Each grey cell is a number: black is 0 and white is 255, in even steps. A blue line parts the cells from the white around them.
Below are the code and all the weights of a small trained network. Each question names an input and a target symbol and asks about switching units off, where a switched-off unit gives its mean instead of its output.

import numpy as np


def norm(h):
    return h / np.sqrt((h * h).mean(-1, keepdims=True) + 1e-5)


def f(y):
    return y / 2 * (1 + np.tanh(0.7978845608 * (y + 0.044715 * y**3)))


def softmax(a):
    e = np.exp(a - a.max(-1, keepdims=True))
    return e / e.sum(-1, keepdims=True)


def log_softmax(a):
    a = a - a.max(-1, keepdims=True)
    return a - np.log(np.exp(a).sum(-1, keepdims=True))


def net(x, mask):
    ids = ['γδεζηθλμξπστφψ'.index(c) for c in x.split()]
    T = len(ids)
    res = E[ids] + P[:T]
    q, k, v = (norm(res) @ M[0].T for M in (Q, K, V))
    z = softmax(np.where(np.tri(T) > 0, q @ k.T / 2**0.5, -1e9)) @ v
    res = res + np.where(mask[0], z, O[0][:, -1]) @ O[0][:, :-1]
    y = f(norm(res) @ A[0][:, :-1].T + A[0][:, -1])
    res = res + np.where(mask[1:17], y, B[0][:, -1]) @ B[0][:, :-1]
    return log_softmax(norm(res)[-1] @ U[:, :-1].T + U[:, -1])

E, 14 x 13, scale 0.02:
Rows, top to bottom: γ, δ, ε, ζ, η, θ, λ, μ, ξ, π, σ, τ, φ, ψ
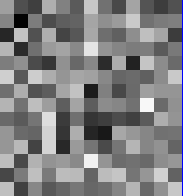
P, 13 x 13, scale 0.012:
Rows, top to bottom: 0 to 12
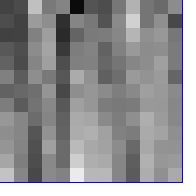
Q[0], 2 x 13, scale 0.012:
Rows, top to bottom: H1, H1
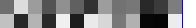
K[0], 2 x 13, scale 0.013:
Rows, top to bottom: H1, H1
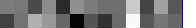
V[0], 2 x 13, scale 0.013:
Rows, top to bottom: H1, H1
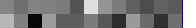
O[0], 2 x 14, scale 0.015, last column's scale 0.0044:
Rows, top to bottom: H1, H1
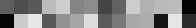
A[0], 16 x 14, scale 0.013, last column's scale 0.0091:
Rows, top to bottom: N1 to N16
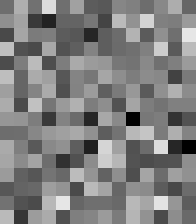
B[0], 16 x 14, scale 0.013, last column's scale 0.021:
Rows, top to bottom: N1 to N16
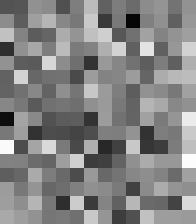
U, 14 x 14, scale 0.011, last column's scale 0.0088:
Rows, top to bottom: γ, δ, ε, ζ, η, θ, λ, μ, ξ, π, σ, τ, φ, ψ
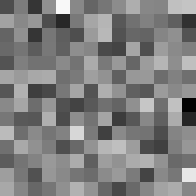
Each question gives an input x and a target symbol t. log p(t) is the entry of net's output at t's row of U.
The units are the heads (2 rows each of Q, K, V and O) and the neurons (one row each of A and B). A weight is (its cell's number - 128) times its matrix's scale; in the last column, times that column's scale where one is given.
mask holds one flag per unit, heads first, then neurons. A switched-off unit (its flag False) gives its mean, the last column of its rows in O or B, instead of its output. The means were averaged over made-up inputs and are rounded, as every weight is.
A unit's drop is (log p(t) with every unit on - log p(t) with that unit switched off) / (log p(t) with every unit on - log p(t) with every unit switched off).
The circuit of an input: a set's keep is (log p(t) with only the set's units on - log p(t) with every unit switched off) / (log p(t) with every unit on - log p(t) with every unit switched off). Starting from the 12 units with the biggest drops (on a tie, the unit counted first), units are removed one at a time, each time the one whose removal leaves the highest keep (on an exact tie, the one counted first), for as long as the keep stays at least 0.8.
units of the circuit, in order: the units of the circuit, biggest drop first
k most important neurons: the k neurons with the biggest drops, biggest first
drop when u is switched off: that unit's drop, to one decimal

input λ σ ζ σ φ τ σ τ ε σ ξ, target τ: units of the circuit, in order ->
[H1, N15, N4]
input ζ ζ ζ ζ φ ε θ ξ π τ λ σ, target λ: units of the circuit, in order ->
[H1, N11, N12]
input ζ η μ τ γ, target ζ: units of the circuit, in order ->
[H1, N10, N15, N4]
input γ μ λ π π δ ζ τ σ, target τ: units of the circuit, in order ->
[H1, N15, N4]
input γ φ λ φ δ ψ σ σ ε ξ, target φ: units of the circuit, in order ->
[H1]
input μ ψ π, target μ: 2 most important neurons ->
[N11, N4]
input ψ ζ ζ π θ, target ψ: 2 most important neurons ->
[N9, N4]
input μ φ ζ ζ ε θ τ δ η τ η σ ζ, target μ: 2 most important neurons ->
[N11, N9]
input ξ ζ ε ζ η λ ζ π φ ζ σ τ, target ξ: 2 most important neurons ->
[N5, N4]
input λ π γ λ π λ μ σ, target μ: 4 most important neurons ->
[N11, N4, N9, N15]
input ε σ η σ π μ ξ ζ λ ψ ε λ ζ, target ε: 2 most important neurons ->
[N12, N10]
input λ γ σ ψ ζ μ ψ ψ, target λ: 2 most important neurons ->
[N11, N12]
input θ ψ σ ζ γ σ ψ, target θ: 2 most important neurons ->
[N11, N4]
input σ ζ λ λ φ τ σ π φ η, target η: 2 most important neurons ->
[N2, N15]
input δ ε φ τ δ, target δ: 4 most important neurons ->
[N15, N12, N9, N16]
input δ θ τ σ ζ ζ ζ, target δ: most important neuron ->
[N15]
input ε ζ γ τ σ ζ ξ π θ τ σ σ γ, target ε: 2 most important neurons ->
[N12, N15]
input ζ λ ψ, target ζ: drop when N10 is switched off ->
0.3
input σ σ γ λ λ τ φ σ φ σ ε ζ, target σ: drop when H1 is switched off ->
1.2
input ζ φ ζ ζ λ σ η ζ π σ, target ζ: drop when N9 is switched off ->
0.1
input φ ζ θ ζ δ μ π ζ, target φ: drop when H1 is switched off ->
1.5
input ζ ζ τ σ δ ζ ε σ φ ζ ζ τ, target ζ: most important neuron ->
[N10]
